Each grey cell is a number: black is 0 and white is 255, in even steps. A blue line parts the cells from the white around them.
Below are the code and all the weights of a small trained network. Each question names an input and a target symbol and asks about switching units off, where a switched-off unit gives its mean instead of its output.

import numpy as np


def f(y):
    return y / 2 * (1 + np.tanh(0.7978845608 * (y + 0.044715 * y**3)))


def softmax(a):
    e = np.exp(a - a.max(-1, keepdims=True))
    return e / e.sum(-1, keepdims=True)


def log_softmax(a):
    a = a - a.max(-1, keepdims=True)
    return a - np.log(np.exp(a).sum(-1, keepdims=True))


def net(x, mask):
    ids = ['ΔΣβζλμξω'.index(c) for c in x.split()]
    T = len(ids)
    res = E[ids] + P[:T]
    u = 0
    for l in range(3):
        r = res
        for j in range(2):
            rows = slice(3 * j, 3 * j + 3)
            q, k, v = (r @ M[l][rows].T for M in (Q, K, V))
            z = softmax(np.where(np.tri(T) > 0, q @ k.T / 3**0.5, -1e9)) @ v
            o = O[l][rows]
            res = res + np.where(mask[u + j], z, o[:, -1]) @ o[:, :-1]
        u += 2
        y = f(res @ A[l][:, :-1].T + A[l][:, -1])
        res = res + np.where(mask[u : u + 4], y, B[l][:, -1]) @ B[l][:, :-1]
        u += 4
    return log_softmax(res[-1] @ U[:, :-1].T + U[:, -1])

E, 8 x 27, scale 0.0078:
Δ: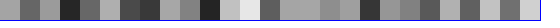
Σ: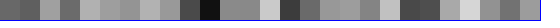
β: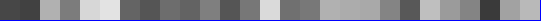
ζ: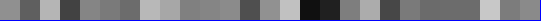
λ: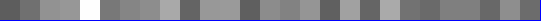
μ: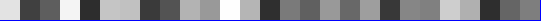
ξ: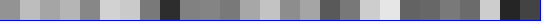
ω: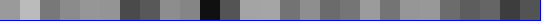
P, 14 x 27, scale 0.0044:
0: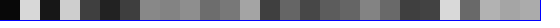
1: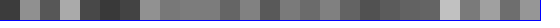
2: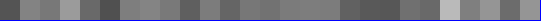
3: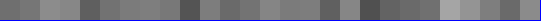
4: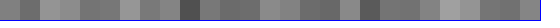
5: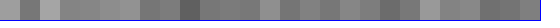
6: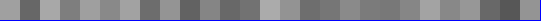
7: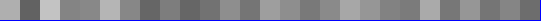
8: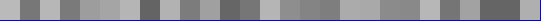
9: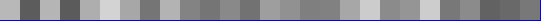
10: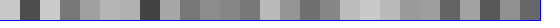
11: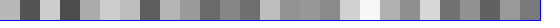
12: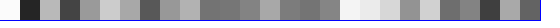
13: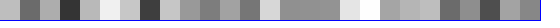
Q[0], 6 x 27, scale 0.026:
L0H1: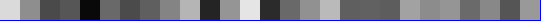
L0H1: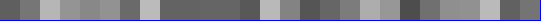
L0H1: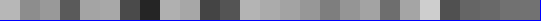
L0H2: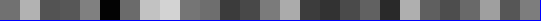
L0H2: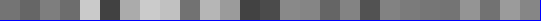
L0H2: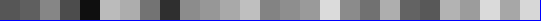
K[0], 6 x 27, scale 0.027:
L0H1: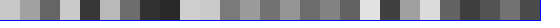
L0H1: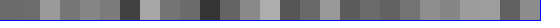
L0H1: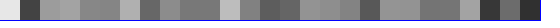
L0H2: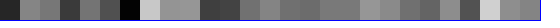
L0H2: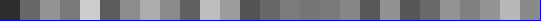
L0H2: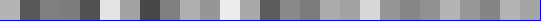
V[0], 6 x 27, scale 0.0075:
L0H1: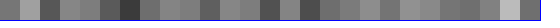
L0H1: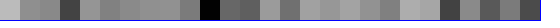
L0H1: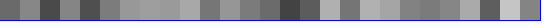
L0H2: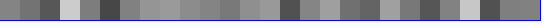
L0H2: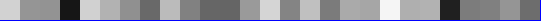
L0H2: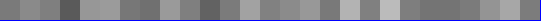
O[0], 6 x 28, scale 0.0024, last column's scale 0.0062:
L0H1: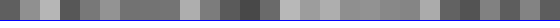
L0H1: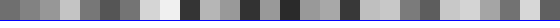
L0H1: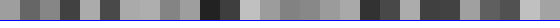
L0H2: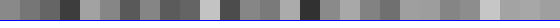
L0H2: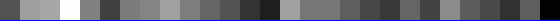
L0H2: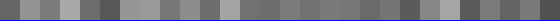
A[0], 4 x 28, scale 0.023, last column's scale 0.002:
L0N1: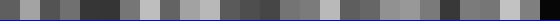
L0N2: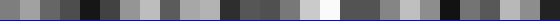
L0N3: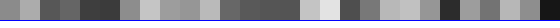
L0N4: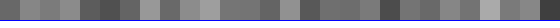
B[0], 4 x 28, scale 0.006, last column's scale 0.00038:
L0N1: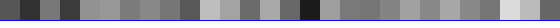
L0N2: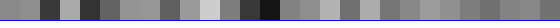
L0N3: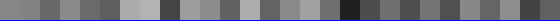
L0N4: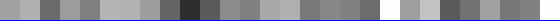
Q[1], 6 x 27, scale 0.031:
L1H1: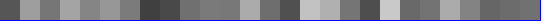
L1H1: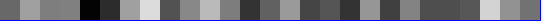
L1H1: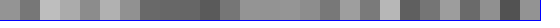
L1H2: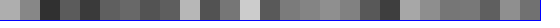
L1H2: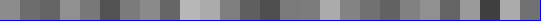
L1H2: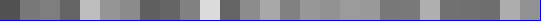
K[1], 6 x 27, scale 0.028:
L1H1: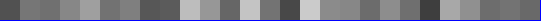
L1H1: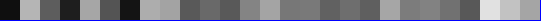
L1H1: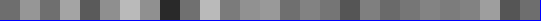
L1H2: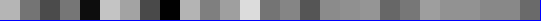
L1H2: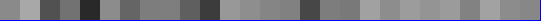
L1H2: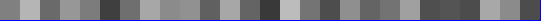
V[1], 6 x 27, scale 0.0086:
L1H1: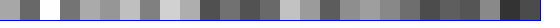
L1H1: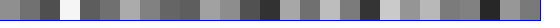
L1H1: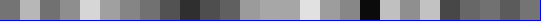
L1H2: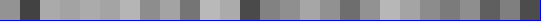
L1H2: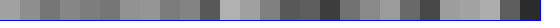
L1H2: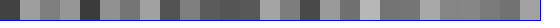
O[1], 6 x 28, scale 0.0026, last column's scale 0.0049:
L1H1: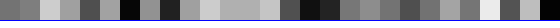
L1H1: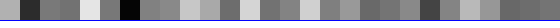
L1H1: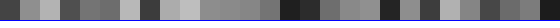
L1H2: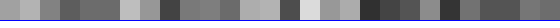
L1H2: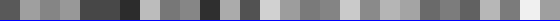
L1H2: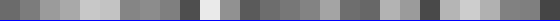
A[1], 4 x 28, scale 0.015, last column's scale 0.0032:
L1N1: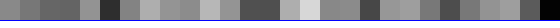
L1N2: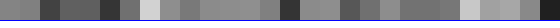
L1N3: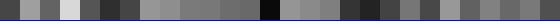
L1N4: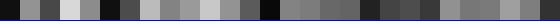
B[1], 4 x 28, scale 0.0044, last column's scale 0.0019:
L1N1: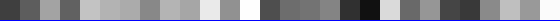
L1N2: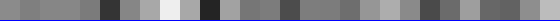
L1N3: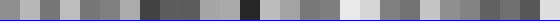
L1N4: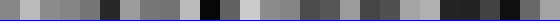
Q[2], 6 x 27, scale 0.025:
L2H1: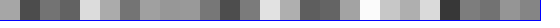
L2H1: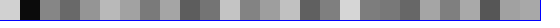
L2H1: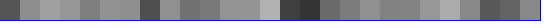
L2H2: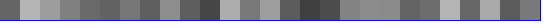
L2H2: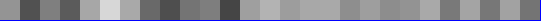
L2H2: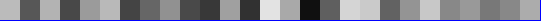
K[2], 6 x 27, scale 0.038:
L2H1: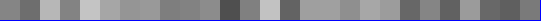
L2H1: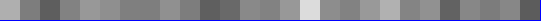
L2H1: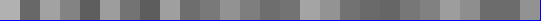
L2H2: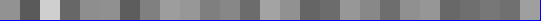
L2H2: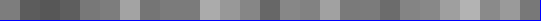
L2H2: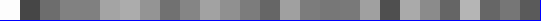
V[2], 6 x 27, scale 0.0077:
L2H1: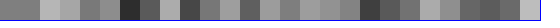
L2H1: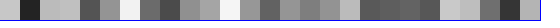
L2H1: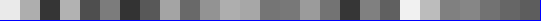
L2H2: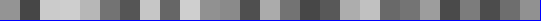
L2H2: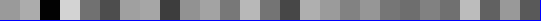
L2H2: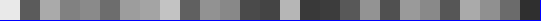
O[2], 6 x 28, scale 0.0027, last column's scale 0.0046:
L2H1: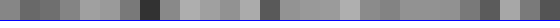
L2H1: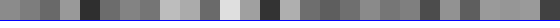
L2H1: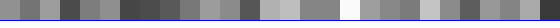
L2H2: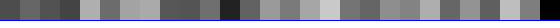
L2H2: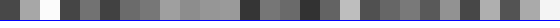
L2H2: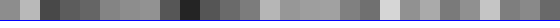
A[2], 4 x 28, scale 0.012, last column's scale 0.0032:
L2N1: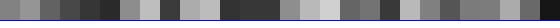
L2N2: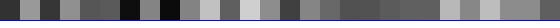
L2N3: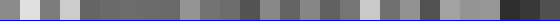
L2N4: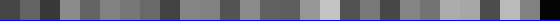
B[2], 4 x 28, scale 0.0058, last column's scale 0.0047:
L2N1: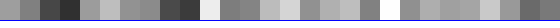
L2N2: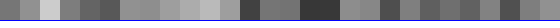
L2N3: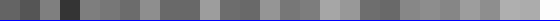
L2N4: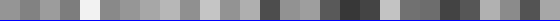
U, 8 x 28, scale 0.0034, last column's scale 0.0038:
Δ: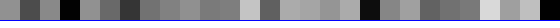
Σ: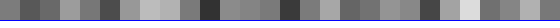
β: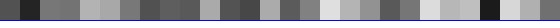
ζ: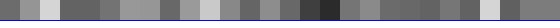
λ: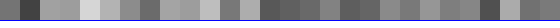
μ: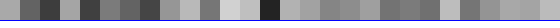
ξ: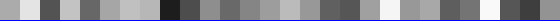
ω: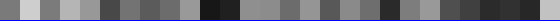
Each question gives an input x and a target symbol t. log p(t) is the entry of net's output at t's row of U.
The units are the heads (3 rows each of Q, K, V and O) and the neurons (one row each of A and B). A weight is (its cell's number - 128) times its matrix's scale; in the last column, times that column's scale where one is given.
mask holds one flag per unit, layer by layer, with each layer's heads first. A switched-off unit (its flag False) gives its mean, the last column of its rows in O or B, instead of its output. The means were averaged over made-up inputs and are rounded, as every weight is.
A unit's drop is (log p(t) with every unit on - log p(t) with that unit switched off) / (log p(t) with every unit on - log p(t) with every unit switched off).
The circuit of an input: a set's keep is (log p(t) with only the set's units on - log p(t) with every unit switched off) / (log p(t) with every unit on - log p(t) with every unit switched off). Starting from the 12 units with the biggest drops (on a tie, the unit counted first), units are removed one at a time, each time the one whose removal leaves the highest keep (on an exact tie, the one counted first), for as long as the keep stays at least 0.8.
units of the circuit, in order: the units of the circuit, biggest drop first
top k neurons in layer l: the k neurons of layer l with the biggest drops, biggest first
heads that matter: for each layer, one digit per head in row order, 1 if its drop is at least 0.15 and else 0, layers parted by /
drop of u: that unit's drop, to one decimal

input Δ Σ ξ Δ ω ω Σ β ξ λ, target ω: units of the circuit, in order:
(L0H2 L1N4 L1H1)
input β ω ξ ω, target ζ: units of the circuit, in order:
(L1H1 L2N2 L0H2)
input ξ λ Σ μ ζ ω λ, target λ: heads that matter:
00 / 10 / 00
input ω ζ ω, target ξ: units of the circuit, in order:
(L2H2 L0H1)
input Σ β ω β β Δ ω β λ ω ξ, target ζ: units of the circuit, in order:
(L1H1 L0H2)
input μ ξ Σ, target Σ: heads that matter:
10 / 00 / 00
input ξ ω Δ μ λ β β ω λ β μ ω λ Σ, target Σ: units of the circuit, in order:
(L0H1 L1N2)
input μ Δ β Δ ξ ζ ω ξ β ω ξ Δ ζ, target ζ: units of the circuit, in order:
(L1H1 L2H2)
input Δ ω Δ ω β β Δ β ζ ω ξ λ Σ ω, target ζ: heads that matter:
01 / 10 / 00
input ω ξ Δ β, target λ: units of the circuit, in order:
(L2H2 L2N4 L1H1 L2H1)
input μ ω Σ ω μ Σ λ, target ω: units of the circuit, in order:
(L0H2 L1N4)
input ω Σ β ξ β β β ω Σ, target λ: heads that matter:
11 / 11 / 01
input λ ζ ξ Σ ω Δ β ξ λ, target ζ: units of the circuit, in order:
(L1H1)
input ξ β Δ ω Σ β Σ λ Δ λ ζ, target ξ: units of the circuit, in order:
(L2H2 L1H1)
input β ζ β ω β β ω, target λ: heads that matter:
01 / 11 / 11
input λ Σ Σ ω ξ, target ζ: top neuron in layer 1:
(L1N3)
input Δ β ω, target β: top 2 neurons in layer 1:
(L1N3 L1N1)
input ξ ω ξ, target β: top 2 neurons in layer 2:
(L2N3 L2N4)
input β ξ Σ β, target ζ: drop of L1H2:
0.8
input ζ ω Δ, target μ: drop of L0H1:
0.0
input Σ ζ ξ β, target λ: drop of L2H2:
0.9
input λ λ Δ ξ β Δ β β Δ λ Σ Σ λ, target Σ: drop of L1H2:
0.2
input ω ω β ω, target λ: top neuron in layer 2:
(L2N4)
